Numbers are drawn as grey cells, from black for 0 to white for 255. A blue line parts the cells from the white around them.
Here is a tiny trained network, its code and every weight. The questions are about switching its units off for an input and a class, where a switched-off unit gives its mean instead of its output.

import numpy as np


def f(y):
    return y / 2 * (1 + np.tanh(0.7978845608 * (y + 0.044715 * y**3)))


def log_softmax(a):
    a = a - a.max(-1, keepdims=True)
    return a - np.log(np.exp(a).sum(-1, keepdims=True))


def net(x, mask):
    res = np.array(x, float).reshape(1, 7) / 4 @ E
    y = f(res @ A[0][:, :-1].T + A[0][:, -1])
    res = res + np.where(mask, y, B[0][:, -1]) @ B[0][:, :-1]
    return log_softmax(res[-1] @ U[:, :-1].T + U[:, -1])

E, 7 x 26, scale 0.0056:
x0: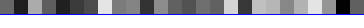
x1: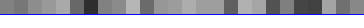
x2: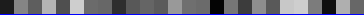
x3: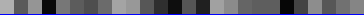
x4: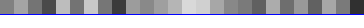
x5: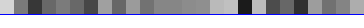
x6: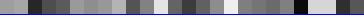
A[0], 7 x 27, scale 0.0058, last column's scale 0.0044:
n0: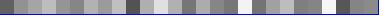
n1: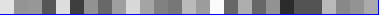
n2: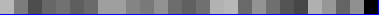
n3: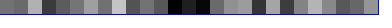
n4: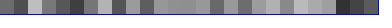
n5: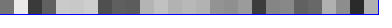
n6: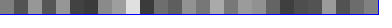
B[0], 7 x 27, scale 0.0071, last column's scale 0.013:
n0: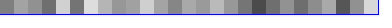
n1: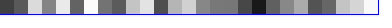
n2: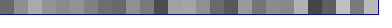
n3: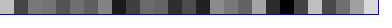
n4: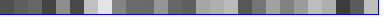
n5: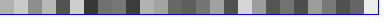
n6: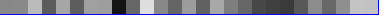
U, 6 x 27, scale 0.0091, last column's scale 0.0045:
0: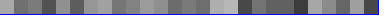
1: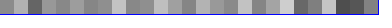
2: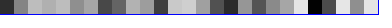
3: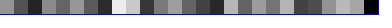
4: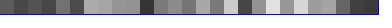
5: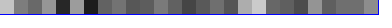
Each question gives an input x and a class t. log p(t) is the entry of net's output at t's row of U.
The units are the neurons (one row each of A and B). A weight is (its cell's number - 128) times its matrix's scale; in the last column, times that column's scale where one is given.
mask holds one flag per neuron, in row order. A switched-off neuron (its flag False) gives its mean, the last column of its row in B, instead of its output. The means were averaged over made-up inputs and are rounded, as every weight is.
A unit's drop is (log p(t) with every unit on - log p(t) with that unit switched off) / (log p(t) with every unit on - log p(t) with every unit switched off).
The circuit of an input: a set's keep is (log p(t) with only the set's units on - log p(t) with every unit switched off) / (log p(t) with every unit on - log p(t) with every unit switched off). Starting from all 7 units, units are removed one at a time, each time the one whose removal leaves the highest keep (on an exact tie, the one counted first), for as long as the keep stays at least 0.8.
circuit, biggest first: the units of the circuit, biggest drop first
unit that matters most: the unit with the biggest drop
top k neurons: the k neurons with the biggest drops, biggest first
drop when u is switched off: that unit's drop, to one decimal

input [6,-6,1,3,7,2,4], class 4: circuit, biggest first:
[n4; n5]
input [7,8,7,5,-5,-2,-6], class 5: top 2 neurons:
[n1; n0]
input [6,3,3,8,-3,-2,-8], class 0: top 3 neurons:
[n6; n5; n4]
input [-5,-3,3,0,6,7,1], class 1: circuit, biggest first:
[n3; n5]
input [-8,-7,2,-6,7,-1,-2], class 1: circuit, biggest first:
[n5]
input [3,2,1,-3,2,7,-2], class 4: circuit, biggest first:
[n5; n1; n3]
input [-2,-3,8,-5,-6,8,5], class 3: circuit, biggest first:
[n5; n3; n1; n6]
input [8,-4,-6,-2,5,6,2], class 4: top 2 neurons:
[n4; n5]
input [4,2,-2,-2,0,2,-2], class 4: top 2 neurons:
[n3; n5]
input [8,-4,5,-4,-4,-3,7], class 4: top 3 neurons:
[n4; n5; n6]
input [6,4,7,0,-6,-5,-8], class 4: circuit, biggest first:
[n1; n4; n5]
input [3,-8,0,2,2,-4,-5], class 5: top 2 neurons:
[n1; n3]
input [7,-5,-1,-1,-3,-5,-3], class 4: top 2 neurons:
[n4; n5]
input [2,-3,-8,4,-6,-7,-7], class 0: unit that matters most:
n3
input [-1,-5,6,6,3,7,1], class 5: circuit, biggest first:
[n1; n0]
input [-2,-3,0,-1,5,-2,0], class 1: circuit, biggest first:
[n1; n5; n3]
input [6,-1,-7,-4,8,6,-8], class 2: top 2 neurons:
[n1; n3]
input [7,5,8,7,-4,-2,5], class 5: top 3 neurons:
[n1; n3; n0]
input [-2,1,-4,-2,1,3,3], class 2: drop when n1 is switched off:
0.1
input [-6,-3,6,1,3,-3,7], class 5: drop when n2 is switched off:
0.0
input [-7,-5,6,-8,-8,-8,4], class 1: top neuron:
[n1]
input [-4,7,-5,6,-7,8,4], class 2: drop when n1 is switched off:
0.3
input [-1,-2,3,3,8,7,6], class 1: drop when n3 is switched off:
0.6
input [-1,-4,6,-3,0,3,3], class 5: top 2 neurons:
[n1; n0]
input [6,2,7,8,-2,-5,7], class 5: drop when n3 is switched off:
0.2
